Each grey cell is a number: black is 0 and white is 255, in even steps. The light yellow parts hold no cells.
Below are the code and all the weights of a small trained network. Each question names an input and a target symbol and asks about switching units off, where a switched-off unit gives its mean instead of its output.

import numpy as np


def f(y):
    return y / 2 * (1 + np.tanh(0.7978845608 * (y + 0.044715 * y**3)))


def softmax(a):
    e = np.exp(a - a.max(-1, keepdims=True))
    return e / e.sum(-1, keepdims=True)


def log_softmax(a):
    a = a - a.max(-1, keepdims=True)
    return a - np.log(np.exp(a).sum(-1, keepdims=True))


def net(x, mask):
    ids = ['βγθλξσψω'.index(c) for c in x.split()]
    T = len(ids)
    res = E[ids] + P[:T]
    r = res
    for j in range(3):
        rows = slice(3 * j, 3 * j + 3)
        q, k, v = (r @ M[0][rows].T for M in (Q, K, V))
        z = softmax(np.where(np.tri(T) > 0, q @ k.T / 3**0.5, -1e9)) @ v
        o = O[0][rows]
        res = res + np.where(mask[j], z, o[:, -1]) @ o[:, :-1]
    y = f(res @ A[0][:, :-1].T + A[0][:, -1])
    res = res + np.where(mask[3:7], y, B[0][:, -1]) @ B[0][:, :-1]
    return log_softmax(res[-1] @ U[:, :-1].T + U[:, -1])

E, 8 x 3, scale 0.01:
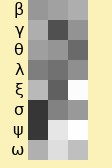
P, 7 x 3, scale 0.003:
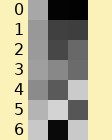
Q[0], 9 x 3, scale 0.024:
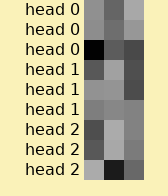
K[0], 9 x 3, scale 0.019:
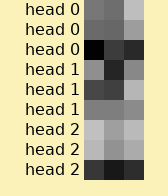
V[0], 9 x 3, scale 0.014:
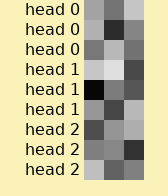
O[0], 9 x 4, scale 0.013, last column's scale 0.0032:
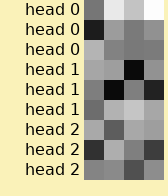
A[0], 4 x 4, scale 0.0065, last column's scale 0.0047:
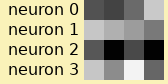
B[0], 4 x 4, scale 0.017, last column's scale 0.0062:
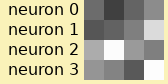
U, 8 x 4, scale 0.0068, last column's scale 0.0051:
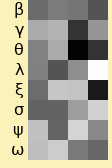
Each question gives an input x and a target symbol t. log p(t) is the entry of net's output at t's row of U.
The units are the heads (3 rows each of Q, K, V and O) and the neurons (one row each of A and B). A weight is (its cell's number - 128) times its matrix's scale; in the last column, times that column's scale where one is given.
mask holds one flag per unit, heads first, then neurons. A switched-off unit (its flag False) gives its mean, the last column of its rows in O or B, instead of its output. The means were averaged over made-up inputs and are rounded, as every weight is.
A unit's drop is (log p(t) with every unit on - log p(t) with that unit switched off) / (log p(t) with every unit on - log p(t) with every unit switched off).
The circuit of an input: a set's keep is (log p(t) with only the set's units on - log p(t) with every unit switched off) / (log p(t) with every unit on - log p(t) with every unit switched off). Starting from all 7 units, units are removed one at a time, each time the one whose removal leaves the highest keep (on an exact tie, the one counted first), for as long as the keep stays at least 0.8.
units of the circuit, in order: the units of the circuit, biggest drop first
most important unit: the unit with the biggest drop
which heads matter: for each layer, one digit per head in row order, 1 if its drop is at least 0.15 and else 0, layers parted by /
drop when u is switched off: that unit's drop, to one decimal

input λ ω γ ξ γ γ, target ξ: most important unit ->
head 0
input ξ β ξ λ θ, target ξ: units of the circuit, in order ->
(head 0; head 1)
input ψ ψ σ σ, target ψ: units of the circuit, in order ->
(head 2; head 1)
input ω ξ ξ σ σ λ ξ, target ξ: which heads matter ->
100
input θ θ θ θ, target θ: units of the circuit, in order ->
(head 1; head 2)
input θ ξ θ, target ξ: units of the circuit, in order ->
(head 1; head 0; neuron 3)
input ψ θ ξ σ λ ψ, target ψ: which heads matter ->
001
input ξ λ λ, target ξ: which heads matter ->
110
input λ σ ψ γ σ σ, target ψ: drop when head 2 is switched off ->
0.5
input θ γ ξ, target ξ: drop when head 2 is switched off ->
0.2
